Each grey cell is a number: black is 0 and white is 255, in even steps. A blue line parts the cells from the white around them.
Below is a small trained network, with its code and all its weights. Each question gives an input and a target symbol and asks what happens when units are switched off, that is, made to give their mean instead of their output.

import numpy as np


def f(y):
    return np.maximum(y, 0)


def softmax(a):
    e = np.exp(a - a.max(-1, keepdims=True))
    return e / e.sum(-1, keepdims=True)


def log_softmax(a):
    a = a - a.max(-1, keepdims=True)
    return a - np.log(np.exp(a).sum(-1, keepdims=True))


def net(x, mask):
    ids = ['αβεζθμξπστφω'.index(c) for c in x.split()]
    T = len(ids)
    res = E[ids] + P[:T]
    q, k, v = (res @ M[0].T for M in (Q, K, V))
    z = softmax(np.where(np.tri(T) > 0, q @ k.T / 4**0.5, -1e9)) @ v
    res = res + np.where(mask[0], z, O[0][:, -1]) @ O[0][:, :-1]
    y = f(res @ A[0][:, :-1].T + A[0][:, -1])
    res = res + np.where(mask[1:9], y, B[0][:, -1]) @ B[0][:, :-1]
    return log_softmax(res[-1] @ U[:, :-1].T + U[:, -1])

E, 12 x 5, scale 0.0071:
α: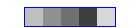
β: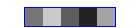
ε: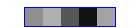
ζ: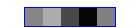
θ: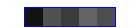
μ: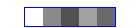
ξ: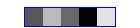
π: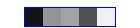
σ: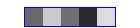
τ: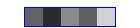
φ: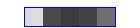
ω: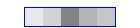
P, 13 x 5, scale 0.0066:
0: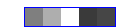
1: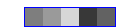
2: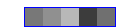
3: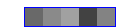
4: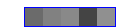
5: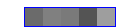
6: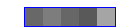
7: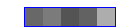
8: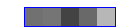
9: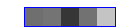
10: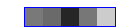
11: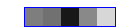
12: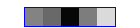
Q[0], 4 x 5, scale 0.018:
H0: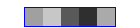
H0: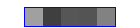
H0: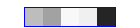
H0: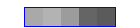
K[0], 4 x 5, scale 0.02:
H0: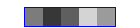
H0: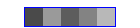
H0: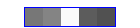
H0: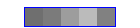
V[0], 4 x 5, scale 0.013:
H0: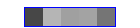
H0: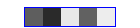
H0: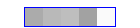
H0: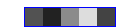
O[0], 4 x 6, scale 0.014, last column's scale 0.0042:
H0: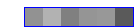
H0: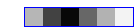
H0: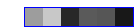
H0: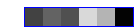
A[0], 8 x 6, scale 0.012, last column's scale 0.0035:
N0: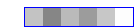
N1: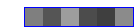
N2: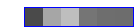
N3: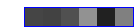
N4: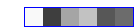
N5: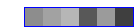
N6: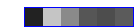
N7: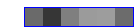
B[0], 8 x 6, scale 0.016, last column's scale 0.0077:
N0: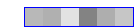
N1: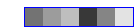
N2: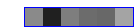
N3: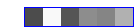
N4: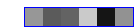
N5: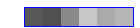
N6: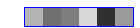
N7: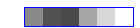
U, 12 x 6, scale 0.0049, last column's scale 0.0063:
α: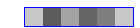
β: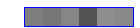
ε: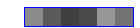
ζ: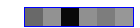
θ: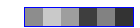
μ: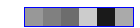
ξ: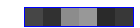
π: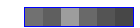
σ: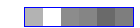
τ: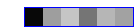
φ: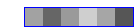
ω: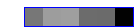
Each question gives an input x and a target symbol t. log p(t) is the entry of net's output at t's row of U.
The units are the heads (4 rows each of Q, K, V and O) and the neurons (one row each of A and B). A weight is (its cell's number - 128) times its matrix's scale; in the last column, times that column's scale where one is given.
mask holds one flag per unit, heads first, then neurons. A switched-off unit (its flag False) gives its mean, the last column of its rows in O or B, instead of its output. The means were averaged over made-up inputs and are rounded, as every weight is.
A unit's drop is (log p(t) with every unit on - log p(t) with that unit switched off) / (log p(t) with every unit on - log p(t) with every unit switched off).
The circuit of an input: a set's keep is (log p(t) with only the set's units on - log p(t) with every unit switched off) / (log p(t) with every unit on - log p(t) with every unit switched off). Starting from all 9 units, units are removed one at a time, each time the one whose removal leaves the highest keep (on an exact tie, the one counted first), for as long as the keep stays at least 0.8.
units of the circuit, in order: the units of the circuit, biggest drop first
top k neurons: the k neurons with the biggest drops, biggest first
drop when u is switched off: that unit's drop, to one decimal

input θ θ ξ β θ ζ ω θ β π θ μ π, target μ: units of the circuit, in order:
H0, N6
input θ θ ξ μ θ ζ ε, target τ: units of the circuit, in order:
H0, N5
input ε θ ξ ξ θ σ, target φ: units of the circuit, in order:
H0, N1, N0
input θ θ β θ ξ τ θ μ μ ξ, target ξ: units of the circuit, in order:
H0, N6, N2, N5
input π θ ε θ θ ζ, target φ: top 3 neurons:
N7, N1, N0
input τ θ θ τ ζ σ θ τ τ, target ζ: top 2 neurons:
N1, N0
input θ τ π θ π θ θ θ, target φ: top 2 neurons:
N7, N1
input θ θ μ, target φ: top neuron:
N0
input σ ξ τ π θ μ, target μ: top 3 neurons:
N4, N7, N1
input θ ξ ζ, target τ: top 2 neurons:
N5, N1
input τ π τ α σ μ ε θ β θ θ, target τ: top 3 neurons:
N3, N6, N4
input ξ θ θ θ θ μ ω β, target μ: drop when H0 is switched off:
1.0
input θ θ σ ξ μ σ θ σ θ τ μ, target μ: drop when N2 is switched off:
0.0
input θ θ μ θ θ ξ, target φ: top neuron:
N1
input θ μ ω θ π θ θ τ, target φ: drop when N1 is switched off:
0.2
